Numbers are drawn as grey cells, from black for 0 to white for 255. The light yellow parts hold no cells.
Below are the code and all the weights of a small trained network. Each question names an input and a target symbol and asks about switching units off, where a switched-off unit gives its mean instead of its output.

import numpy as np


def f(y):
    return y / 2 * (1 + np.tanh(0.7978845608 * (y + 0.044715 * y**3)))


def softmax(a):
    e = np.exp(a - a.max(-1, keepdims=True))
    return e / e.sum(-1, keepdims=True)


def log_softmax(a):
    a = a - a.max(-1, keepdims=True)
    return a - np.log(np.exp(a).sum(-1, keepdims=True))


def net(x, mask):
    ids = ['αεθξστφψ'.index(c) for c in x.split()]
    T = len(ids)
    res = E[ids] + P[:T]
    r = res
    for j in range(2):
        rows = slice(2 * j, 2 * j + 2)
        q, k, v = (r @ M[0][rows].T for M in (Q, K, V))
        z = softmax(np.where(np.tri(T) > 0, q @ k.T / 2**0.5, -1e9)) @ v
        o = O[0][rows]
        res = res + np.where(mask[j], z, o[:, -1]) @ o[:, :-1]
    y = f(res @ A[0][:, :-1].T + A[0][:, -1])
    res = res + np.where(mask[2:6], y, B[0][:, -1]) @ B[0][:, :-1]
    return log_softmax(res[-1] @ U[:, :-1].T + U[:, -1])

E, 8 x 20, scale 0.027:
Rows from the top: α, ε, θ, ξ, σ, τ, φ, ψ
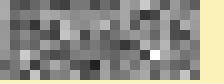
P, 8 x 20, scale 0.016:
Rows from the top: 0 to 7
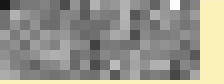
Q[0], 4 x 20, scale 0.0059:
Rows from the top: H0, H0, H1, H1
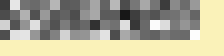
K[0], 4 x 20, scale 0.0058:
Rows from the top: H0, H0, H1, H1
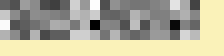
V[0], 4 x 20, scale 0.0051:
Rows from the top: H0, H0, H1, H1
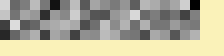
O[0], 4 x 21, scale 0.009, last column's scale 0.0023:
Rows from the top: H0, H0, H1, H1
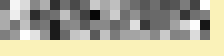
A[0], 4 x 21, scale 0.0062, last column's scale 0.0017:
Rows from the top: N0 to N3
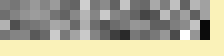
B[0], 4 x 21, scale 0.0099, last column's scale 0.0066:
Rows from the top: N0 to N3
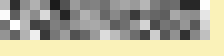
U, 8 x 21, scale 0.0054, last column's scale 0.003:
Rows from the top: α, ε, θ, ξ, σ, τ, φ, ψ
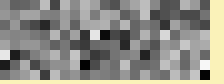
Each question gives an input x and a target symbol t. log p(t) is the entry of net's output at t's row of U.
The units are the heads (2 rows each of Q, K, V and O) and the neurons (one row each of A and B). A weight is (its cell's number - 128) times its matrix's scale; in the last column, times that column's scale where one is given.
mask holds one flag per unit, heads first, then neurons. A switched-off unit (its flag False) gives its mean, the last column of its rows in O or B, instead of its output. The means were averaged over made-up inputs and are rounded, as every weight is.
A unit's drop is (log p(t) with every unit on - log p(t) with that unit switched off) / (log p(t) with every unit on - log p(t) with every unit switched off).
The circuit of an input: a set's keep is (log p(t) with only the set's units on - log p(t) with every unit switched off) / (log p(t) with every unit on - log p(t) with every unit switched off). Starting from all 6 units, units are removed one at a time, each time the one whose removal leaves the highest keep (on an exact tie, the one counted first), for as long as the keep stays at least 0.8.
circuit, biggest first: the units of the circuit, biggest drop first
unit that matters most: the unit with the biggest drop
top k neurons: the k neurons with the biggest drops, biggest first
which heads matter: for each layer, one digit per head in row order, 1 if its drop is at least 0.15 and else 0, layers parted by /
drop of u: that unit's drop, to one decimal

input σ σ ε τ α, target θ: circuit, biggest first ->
H1
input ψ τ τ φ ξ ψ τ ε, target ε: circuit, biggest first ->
N2; H0; N0; H1
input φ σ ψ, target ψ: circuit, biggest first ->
H0; N3; N2
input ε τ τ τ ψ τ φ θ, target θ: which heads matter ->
10
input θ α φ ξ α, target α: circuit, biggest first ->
N2; H1; H0
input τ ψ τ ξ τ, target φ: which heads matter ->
10
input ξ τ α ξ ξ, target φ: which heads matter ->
10
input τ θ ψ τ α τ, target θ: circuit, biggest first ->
H1; H0
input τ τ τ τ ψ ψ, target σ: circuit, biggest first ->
H1; N0
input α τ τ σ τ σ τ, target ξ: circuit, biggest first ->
H1; H0; N3
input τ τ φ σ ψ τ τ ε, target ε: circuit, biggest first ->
N2; H0; N0; N3
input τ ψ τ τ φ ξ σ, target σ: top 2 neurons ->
N3; N0
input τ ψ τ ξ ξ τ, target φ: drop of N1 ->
0.3
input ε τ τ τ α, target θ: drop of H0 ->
0.1
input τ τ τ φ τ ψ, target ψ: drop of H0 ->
1.1
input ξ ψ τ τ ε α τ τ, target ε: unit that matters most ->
H1
